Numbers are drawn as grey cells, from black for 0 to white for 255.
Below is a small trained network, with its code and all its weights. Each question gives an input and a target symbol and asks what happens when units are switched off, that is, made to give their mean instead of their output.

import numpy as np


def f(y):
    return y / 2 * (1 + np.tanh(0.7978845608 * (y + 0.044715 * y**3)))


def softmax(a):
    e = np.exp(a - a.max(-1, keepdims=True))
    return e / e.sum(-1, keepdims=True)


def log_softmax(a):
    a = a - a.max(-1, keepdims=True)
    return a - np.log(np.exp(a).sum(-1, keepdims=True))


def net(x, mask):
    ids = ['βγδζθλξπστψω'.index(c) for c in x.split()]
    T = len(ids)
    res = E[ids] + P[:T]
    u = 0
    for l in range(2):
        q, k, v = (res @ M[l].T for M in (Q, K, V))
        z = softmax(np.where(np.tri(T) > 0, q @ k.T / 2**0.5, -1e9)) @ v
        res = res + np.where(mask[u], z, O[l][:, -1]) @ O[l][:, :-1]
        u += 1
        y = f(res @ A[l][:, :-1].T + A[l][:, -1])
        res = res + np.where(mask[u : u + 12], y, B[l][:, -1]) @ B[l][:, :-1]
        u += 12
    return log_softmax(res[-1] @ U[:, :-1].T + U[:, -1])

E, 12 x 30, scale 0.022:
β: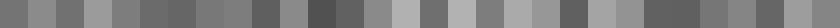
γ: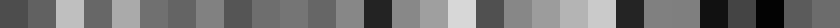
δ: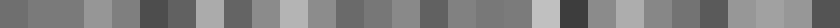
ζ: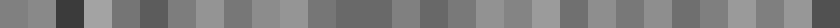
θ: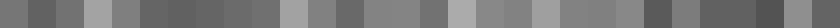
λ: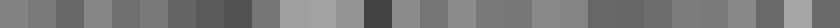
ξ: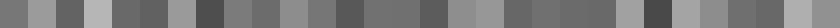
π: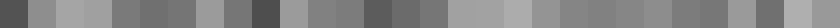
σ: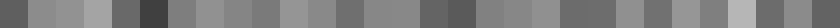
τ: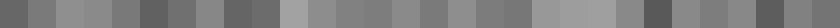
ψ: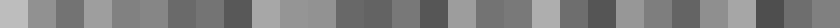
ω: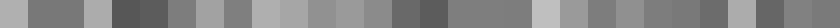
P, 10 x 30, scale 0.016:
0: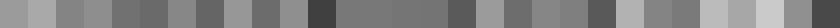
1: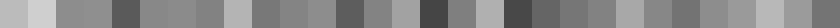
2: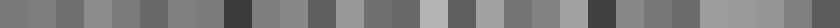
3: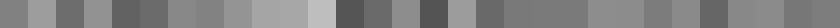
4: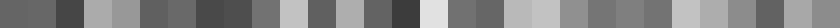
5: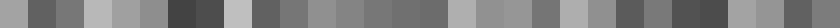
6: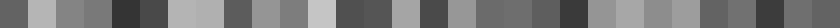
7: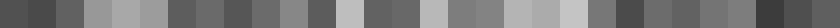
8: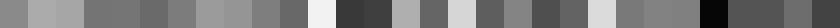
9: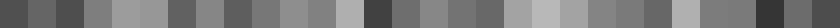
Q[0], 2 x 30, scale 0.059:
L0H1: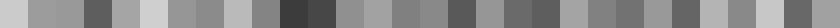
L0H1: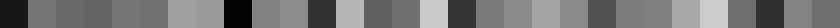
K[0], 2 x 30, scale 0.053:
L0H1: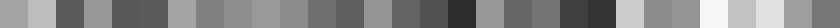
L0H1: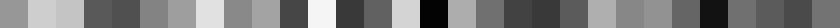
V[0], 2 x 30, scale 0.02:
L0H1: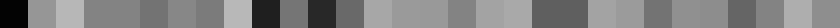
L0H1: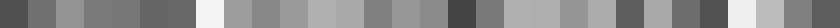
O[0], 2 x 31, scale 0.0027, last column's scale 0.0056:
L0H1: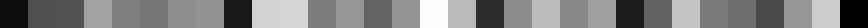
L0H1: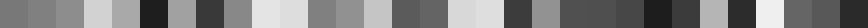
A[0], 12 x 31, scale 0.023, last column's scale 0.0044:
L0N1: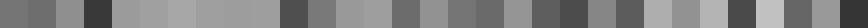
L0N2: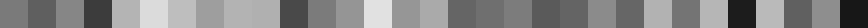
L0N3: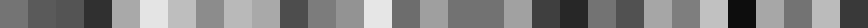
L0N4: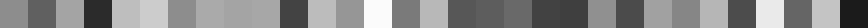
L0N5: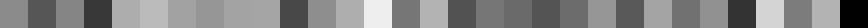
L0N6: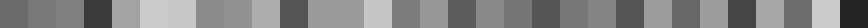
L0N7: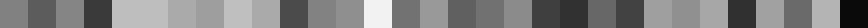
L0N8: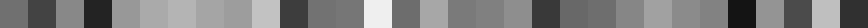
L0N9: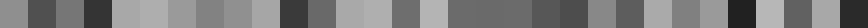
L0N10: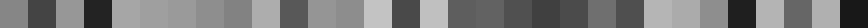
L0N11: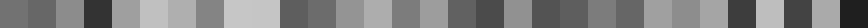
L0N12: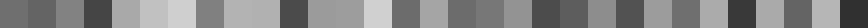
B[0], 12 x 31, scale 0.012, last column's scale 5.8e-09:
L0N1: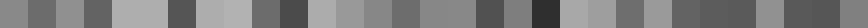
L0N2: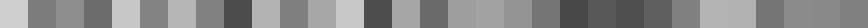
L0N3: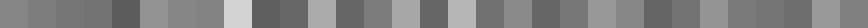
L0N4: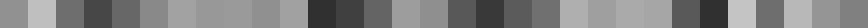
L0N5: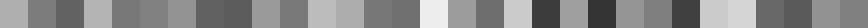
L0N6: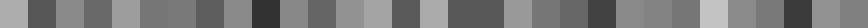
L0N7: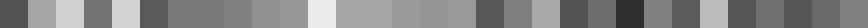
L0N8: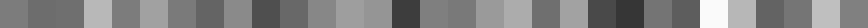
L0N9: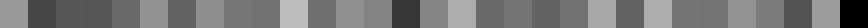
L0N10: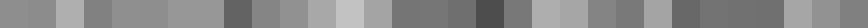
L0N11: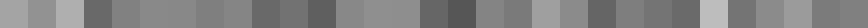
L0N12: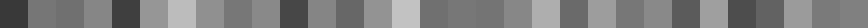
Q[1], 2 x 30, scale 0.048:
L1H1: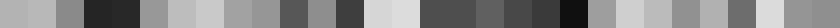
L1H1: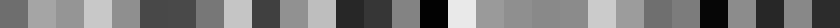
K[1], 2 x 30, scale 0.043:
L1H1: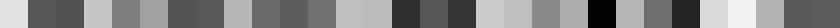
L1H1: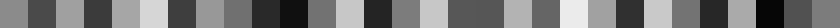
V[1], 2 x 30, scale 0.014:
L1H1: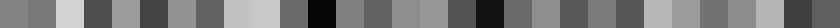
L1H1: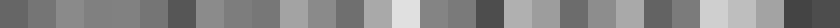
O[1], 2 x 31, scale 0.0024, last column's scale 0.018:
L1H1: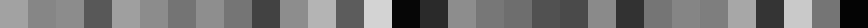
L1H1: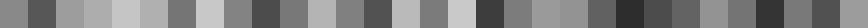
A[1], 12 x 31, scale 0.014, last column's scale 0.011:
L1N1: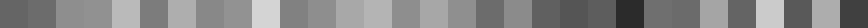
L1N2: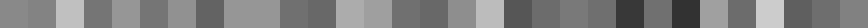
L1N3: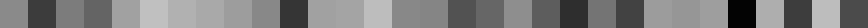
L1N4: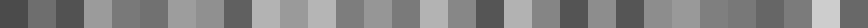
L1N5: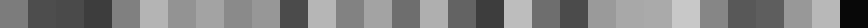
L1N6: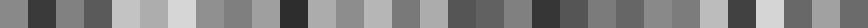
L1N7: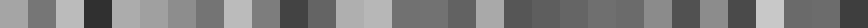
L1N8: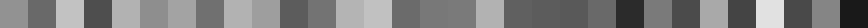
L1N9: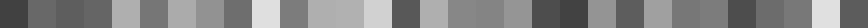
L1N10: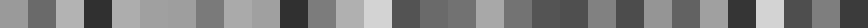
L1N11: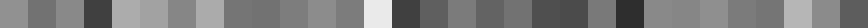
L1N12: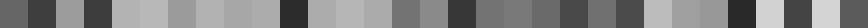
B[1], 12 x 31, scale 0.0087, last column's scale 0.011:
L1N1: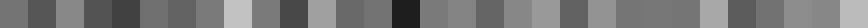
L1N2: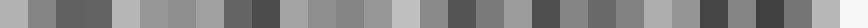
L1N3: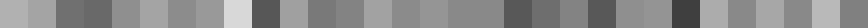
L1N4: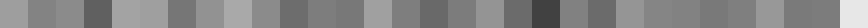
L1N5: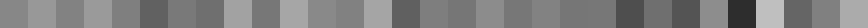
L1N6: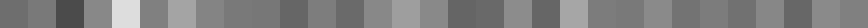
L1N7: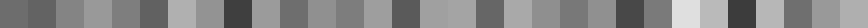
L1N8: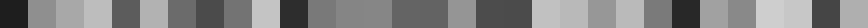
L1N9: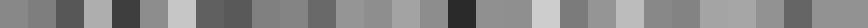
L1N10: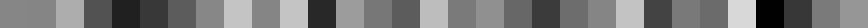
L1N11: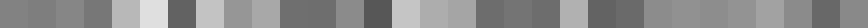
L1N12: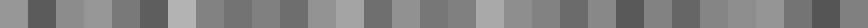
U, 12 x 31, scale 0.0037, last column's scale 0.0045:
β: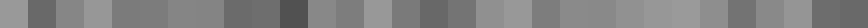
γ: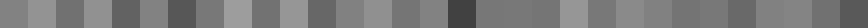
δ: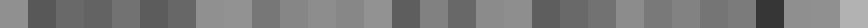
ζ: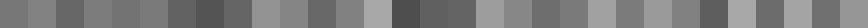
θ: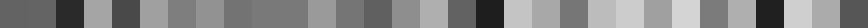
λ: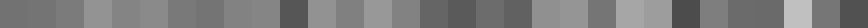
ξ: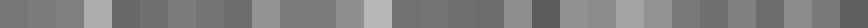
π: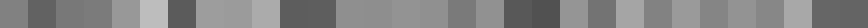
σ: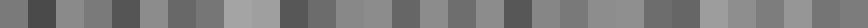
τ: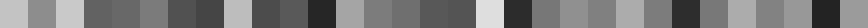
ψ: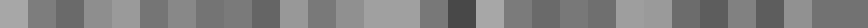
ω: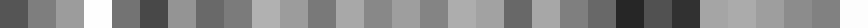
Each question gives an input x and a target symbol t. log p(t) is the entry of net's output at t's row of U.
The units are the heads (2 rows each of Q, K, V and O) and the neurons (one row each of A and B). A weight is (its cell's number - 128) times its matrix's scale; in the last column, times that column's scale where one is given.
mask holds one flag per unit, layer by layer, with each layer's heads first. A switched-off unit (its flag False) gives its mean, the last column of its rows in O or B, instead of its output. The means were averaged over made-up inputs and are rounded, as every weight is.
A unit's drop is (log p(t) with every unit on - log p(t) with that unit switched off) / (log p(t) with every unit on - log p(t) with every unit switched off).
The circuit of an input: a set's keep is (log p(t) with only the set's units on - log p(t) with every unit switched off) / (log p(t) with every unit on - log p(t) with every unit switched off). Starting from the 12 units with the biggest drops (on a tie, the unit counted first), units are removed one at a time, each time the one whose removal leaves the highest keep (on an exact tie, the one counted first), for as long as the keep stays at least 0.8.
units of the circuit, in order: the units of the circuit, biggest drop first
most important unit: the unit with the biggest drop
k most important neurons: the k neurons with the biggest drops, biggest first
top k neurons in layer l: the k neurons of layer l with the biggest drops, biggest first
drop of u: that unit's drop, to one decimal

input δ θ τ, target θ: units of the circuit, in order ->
[L0H1]
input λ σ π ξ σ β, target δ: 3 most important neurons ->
[L1N1, L1N2, L1N8]
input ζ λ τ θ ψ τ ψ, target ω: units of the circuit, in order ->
[L0H1, L1N2]
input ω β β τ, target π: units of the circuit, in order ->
[L1N4, L0H1]
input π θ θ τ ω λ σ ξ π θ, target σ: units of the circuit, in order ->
[L0H1, L1N1, L1N4, L1N2]
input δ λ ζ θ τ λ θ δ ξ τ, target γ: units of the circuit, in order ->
[L1N5, L0H1]
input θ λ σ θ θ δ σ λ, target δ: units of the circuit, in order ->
[L0H1, L1N1, L1N2]
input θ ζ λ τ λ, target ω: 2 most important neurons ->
[L1N2, L1N4]
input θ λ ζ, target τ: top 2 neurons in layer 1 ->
[L1N2, L1N7]
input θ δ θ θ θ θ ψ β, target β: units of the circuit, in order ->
[L1N7, L0H1]
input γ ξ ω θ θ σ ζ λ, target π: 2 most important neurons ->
[L1N11, L1N4]
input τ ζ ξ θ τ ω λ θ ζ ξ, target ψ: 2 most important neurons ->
[L1N2, L1N1]
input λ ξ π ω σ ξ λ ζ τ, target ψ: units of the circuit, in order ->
[L1N2, L0H1]
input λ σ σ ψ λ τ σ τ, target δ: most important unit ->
L0H1
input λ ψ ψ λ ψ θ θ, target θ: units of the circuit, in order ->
[L0H1, L1N4]
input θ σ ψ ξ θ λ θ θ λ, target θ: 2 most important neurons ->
[L1N4, L1N5]
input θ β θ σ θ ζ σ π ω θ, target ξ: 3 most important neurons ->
[L1N7, L1N2, L1N8]
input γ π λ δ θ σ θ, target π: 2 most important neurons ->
[L1N11, L1N4]
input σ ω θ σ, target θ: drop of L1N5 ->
0.2
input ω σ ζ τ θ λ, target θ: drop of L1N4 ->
0.1
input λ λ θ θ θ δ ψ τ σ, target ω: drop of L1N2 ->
0.2
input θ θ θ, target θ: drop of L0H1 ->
1.0
